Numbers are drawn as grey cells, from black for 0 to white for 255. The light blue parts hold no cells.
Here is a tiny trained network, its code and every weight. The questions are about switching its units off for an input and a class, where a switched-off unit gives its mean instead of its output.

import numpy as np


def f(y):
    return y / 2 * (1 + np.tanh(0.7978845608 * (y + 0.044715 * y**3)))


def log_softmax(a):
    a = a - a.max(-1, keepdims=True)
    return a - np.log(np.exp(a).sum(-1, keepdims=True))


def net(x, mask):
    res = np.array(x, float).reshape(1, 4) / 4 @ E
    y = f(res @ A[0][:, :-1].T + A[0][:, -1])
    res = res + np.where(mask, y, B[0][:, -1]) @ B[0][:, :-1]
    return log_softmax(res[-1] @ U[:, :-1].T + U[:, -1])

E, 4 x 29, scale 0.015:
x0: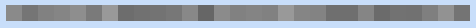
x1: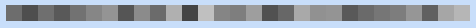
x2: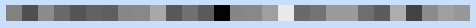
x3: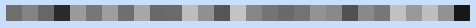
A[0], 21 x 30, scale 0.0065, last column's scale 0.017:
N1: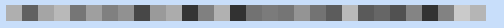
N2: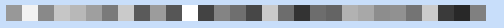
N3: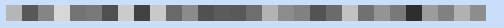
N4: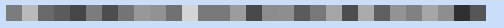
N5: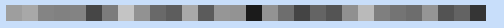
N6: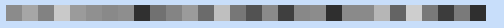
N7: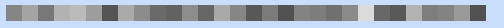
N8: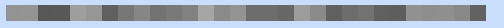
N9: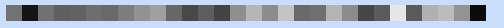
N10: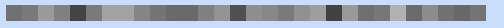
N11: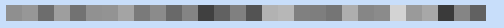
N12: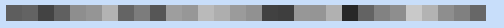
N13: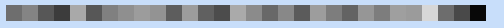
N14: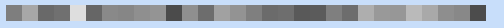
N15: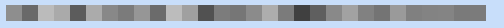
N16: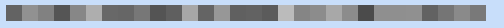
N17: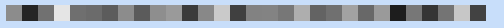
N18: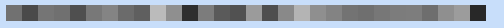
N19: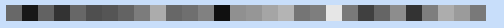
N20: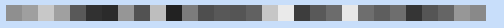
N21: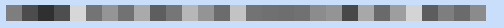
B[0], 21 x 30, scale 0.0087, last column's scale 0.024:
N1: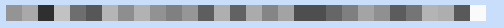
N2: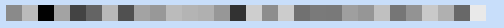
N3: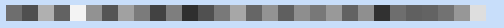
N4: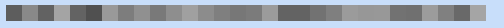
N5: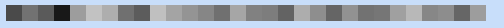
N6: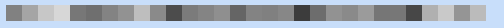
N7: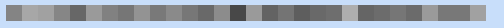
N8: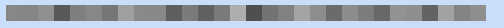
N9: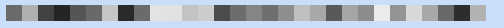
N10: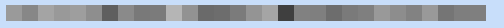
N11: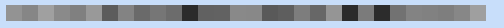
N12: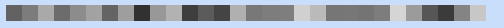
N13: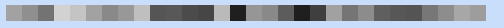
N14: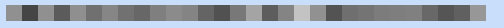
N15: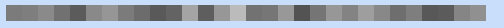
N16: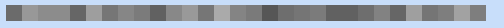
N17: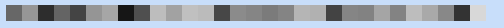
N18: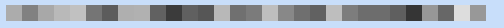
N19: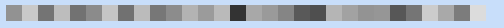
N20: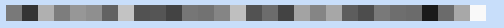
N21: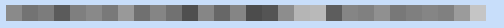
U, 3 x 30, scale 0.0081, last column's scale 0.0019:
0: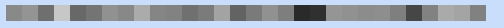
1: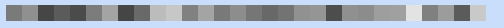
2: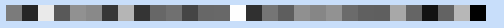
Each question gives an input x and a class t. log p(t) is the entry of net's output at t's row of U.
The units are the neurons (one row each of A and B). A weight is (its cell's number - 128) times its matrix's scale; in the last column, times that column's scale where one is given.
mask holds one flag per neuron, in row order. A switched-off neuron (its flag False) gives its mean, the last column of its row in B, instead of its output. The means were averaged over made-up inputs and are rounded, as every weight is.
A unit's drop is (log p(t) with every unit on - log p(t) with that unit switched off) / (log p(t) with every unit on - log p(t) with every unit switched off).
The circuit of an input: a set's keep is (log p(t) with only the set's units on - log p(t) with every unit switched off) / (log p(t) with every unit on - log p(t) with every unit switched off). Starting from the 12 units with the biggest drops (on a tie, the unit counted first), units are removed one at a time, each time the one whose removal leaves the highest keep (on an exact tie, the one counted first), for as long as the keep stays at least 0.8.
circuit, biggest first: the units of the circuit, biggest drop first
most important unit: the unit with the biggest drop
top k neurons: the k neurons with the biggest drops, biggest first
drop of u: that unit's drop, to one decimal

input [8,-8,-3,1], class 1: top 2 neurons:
(N5; N2)
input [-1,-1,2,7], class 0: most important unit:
N13
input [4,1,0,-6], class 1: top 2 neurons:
(N17; N19)
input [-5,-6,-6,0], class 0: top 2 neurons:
(N6; N17)
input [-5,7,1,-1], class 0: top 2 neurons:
(N18; N9)
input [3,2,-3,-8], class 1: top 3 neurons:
(N17; N19; N13)
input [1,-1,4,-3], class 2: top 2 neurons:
(N20; N2)
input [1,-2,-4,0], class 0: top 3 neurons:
(N17; N9; N6)
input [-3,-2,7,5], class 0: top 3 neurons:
(N13; N19; N17)
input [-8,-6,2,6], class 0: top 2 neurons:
(N13; N17)
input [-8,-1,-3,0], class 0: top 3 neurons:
(N17; N9; N5)
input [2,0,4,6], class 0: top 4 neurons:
(N13; N17; N19; N12)
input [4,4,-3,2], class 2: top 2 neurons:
(N2; N17)
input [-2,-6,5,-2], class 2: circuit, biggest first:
(N20)
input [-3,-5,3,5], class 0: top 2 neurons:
(N13; N17)
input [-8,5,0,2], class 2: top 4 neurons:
(N2; N17; N1; N9)
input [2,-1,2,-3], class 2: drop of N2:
0.2
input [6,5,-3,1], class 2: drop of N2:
0.5
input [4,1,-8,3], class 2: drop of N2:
0.1
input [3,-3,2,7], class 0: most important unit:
N13
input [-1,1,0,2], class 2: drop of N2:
0.8
